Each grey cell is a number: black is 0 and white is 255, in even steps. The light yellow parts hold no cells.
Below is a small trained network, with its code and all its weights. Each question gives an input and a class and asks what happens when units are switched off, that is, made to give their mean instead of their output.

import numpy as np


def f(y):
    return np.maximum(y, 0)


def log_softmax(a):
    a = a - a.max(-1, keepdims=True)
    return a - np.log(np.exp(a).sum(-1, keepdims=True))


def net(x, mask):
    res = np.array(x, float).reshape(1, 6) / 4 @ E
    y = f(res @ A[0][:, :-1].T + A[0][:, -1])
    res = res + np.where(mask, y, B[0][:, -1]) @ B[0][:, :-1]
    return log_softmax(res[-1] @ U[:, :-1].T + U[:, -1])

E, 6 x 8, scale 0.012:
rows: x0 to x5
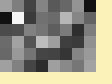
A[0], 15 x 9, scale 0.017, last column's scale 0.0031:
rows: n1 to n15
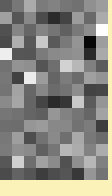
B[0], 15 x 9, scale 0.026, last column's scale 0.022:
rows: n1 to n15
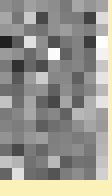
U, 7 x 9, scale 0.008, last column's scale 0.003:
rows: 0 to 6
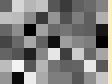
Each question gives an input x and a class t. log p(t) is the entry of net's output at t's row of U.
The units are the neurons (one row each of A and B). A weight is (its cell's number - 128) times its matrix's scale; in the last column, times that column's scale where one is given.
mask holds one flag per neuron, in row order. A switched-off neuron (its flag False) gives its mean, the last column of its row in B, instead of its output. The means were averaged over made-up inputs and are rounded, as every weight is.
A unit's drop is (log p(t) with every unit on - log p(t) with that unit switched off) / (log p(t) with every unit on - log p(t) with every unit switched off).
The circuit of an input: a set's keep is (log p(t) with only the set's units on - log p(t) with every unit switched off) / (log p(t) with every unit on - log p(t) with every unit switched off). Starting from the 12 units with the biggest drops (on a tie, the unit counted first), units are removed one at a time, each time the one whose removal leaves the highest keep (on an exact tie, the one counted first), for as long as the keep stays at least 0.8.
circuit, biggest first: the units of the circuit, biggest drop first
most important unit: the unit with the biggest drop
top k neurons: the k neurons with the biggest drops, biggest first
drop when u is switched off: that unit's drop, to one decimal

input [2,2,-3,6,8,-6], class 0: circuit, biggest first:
[n14 n4]
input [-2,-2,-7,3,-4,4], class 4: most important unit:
n9
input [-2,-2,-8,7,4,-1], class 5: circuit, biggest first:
[n2 n4]
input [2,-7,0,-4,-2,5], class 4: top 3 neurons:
[n5 n9 n4]
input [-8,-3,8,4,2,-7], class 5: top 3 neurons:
[n4 n15 n2]
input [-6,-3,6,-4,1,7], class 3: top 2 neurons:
[n15 n5]
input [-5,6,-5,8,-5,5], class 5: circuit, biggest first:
[n2 n4]
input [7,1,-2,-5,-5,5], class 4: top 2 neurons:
[n5 n7]
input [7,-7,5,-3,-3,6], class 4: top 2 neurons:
[n5 n9]
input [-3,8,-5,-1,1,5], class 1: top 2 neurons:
[n14 n7]
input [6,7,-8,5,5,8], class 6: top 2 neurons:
[n9 n4]
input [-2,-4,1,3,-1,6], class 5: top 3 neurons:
[n4 n2 n6]
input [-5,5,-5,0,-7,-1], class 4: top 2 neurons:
[n9 n7]
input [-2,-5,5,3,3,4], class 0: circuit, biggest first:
[n15]
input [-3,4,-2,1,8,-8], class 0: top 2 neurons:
[n14 n4]
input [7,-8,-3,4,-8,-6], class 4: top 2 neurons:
[n5 n9]
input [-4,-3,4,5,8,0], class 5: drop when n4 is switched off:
0.5
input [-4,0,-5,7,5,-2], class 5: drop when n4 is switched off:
0.2
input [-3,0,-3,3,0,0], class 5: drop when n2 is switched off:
0.3
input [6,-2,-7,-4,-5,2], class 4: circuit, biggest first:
[n5]
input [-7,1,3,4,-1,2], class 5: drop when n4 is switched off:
0.3
